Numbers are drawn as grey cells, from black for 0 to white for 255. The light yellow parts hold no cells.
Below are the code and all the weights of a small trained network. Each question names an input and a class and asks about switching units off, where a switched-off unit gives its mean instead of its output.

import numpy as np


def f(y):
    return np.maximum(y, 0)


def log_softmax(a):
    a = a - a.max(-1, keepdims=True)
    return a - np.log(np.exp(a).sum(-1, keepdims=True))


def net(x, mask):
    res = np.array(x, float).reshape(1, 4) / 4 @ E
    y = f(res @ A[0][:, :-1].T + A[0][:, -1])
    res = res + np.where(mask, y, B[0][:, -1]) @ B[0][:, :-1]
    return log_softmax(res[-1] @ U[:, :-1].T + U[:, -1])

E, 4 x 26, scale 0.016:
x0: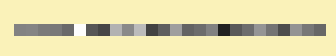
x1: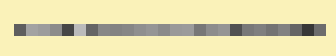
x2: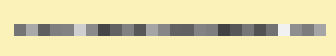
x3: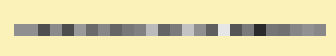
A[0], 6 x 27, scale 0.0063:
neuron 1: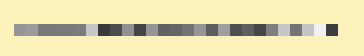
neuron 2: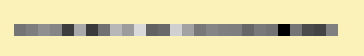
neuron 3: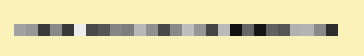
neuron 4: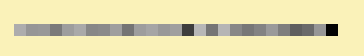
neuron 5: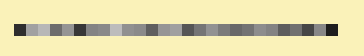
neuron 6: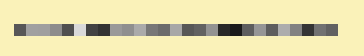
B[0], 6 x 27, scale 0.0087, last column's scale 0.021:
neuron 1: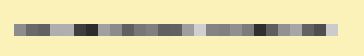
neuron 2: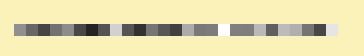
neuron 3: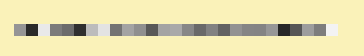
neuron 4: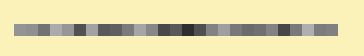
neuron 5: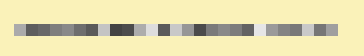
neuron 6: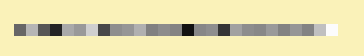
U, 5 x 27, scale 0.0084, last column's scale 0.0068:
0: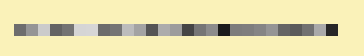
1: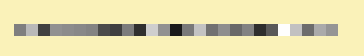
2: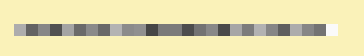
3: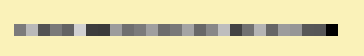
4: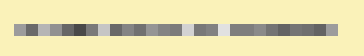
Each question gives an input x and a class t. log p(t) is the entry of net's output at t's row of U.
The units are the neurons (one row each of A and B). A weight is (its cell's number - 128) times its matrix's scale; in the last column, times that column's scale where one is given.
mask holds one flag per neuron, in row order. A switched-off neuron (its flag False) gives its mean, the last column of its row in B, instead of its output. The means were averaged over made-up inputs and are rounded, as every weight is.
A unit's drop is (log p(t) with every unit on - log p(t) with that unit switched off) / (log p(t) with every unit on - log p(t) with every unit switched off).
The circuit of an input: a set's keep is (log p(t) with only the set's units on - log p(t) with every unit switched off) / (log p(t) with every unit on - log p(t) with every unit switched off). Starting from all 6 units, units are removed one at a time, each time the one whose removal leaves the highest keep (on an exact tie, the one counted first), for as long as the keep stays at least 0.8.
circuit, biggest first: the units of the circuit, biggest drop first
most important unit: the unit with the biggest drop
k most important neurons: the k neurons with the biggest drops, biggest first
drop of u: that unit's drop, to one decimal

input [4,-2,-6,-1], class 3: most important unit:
neuron 3
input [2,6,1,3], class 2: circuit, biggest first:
[neuron 2; neuron 6; neuron 3]
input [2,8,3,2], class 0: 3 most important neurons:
[neuron 6; neuron 1; neuron 3]
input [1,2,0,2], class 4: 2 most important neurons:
[neuron 6; neuron 3]
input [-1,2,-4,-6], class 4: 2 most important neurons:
[neuron 6; neuron 5]
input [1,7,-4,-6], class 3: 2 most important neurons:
[neuron 3; neuron 2]
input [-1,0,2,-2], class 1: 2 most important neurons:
[neuron 3; neuron 6]
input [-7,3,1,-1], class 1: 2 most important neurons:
[neuron 3; neuron 5]
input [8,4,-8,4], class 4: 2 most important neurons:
[neuron 3; neuron 2]
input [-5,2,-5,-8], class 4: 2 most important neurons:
[neuron 6; neuron 5]
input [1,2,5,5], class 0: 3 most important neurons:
[neuron 3; neuron 2; neuron 6]
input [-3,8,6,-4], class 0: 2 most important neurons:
[neuron 2; neuron 6]
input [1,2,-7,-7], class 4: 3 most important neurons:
[neuron 6; neuron 5; neuron 2]
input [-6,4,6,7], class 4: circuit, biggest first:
[neuron 3]
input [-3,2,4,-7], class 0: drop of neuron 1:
0.3
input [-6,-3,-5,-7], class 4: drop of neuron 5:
0.2
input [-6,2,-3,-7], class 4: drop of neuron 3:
0.0
